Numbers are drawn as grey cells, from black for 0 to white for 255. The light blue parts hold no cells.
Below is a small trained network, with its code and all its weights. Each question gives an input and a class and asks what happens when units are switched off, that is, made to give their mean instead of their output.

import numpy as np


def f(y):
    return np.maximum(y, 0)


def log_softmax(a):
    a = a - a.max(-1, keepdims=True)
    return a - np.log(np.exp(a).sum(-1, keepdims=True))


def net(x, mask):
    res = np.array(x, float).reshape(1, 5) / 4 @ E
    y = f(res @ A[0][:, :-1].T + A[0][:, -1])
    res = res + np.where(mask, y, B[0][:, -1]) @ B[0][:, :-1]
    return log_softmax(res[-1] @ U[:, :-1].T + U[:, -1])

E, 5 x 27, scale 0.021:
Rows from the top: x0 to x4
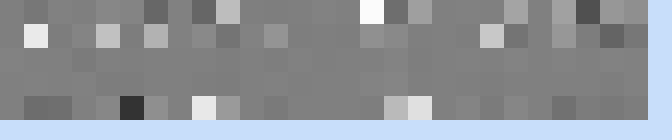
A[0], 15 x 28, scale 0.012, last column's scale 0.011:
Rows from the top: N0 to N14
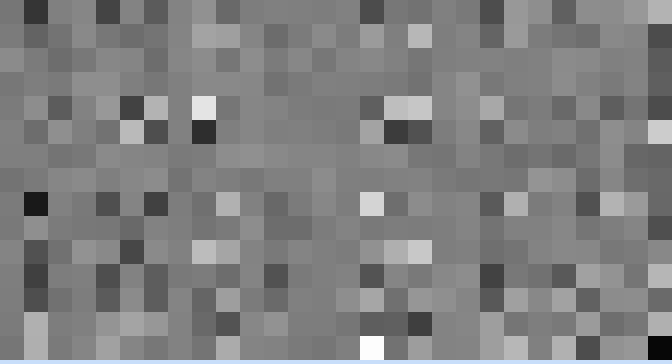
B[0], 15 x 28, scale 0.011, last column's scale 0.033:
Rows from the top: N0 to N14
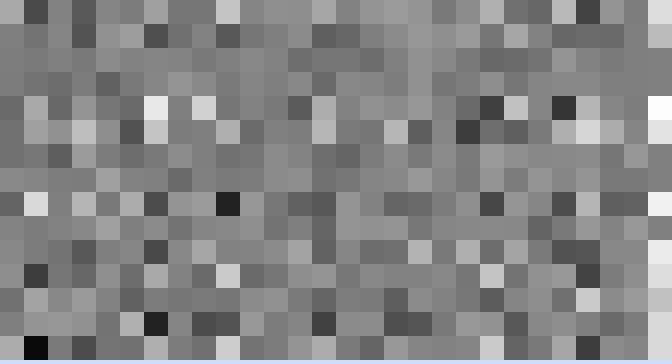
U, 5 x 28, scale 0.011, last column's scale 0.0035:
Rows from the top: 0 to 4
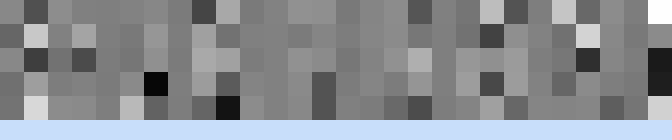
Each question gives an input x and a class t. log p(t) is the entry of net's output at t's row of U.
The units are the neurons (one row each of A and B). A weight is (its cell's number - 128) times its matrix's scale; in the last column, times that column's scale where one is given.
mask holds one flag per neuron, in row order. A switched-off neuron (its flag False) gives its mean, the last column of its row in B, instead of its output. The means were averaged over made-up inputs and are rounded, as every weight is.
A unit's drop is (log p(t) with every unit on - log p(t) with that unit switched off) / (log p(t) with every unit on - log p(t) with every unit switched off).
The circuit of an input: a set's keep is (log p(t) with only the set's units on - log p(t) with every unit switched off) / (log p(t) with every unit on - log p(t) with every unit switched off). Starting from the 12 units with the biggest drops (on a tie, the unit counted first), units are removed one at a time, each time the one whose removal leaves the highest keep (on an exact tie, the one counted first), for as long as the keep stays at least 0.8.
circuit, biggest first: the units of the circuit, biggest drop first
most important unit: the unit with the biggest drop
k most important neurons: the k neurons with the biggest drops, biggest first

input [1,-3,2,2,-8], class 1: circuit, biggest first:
N5
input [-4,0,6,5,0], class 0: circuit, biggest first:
N8, N10
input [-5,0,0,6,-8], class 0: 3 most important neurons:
N8, N5, N4
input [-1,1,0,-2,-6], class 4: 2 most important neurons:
N14, N13
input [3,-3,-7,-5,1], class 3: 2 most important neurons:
N4, N8
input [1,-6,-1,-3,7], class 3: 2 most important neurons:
N8, N14
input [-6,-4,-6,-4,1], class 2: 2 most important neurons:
N5, N13
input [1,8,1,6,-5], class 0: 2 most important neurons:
N8, N14
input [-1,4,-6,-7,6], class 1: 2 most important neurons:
N4, N14
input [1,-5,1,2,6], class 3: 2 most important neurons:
N8, N14
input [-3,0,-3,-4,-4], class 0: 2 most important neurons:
N8, N4
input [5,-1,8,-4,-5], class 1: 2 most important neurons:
N5, N8
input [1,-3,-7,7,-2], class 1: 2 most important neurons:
N14, N8
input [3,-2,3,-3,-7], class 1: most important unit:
N5
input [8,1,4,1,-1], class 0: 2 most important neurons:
N14, N4
